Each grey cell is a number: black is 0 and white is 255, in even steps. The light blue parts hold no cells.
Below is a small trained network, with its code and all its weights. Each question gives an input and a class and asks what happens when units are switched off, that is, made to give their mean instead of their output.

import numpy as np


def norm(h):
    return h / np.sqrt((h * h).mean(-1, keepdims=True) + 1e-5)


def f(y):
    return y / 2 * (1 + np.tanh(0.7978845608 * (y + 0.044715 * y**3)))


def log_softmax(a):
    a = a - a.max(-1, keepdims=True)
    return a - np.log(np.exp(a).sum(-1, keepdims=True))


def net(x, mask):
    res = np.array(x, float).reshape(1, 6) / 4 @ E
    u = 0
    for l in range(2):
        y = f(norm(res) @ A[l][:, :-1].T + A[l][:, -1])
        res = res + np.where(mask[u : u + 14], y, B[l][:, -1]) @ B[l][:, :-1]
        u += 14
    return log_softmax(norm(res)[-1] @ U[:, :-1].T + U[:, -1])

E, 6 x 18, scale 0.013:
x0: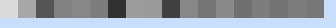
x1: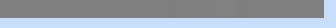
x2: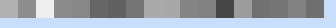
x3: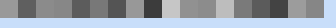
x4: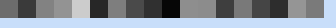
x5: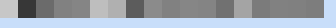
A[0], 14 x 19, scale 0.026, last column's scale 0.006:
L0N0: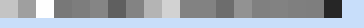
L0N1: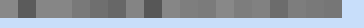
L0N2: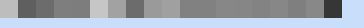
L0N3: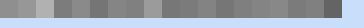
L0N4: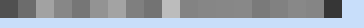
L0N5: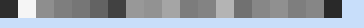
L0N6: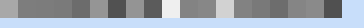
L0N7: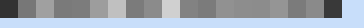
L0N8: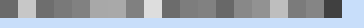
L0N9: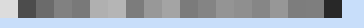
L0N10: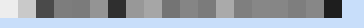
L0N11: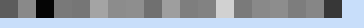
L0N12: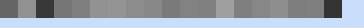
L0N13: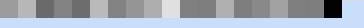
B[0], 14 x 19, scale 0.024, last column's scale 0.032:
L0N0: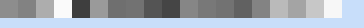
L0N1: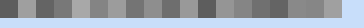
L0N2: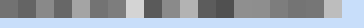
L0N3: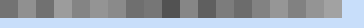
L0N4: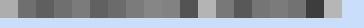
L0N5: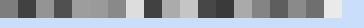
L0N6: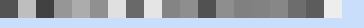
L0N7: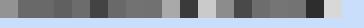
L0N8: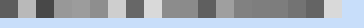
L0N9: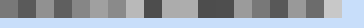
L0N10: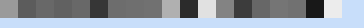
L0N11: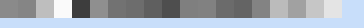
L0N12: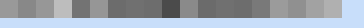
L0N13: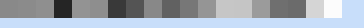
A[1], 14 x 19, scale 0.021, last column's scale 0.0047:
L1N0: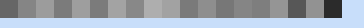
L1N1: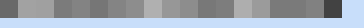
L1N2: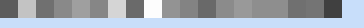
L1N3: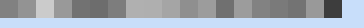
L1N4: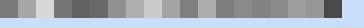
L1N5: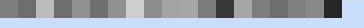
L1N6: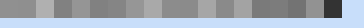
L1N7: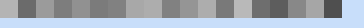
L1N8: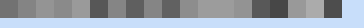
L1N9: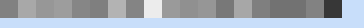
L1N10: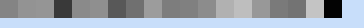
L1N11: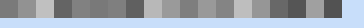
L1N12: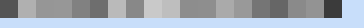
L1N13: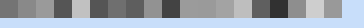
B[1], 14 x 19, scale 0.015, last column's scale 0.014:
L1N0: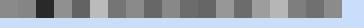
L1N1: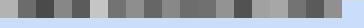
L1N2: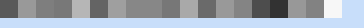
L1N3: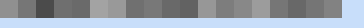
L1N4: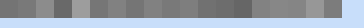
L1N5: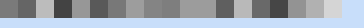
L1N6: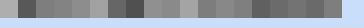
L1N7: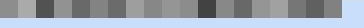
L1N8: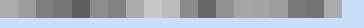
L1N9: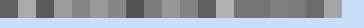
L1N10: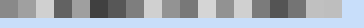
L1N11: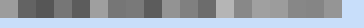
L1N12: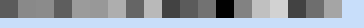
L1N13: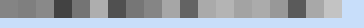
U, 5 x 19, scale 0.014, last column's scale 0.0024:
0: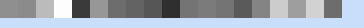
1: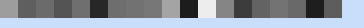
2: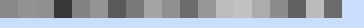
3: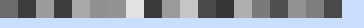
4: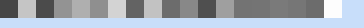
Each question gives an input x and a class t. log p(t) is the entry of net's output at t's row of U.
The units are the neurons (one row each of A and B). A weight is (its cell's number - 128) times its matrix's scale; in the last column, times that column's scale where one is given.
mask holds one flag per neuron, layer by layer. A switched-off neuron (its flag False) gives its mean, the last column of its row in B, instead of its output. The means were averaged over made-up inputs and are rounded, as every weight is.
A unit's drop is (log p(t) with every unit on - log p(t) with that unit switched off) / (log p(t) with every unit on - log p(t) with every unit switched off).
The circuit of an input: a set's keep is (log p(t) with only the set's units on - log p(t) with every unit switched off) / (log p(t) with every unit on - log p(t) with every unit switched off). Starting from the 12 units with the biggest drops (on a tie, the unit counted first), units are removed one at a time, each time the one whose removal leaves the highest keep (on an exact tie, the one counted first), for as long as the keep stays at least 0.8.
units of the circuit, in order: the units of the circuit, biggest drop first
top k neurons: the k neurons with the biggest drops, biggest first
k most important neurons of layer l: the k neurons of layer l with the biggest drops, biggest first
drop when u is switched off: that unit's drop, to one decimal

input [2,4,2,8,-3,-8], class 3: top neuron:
(L0N5)
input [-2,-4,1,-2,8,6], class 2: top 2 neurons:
(L0N10 L0N0)
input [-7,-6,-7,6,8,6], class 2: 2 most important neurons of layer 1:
(L1N13 L1N8)
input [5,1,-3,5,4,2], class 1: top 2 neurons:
(L0N8 L0N6)
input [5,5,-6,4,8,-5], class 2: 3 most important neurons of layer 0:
(L0N10 L0N0 L0N6)
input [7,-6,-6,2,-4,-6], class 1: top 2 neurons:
(L0N10 L0N0)
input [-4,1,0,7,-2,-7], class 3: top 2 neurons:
(L0N5 L0N8)
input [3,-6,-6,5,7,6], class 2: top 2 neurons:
(L0N10 L0N0)
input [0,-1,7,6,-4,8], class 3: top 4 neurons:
(L0N9 L0N2 L0N11 L0N12)
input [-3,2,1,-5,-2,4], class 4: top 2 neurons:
(L0N8 L0N5)
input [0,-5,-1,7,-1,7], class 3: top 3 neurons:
(L0N9 L0N2 L0N8)
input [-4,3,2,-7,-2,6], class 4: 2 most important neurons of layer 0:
(L0N8 L0N5)
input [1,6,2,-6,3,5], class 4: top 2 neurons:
(L0N5 L0N13)
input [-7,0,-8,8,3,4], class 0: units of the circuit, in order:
(L0N11)
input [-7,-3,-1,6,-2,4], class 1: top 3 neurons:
(L0N7 L0N4 L0N8)
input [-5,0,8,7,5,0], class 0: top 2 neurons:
(L0N0 L0N8)
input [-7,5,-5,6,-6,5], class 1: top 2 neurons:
(L0N7 L0N4)
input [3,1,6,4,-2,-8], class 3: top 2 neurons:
(L0N5 L0N11)
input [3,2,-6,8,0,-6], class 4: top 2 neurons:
(L0N6 L0N0)
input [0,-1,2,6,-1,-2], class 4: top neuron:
(L0N6)
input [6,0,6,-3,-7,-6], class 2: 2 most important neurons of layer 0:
(L0N11 L0N13)
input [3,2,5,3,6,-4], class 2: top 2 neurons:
(L0N10 L0N11)
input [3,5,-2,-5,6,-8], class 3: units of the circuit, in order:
(L0N10 L0N0)
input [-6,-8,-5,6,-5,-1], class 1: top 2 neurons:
(L0N7 L0N4)
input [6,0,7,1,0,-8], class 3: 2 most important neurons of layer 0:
(L0N5 L0N11)
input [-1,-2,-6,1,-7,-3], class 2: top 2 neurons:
(L0N13 L0N0)
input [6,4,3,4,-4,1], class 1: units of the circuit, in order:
(L0N10)
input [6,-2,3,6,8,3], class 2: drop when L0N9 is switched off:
0.1
